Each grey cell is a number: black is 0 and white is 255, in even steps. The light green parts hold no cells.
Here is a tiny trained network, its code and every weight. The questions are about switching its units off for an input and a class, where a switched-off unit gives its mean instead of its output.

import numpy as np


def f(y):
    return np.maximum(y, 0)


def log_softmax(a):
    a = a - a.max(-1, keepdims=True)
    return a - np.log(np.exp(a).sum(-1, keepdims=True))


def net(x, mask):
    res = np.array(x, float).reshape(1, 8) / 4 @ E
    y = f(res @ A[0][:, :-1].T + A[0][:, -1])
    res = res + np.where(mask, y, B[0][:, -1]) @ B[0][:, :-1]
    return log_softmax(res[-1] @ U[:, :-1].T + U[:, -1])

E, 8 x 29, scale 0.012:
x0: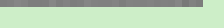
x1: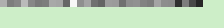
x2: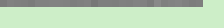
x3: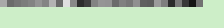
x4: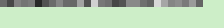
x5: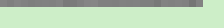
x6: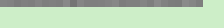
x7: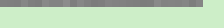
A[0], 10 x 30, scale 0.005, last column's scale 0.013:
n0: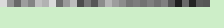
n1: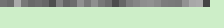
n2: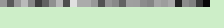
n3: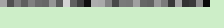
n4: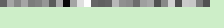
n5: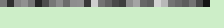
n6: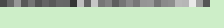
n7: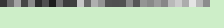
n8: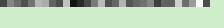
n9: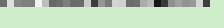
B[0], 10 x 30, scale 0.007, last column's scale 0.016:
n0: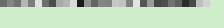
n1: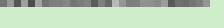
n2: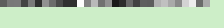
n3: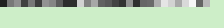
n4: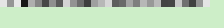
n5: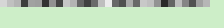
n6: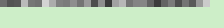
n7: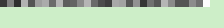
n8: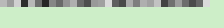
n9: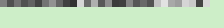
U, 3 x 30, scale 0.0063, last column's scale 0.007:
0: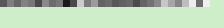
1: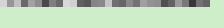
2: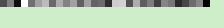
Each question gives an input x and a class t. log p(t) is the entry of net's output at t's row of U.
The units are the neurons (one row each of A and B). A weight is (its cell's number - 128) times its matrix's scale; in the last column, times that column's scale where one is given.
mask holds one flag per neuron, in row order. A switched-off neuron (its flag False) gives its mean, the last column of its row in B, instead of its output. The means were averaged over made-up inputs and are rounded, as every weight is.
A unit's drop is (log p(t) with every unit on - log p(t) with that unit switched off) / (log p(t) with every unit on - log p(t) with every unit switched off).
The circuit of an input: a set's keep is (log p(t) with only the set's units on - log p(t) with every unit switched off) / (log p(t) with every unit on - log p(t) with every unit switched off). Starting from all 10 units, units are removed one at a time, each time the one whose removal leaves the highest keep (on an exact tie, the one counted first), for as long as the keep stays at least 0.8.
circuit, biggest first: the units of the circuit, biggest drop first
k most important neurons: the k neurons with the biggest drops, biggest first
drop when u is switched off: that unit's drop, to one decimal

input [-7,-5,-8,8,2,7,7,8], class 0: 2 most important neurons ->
[n3; n4]
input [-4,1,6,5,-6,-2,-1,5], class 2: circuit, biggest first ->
[n4]
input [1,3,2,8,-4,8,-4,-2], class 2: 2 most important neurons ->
[n0; n4]
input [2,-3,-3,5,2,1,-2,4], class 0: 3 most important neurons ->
[n3; n4; n0]
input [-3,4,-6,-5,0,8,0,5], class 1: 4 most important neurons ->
[n4; n9; n3; n7]
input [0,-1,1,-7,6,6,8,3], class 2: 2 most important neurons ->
[n7; n6]
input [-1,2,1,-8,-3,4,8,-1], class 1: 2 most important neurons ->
[n4; n3]
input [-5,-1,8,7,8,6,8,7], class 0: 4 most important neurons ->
[n3; n4; n8; n0]
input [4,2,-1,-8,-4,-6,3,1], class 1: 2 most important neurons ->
[n4; n3]
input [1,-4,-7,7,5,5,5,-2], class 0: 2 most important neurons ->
[n3; n4]
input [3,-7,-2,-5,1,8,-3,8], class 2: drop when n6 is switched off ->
0.5
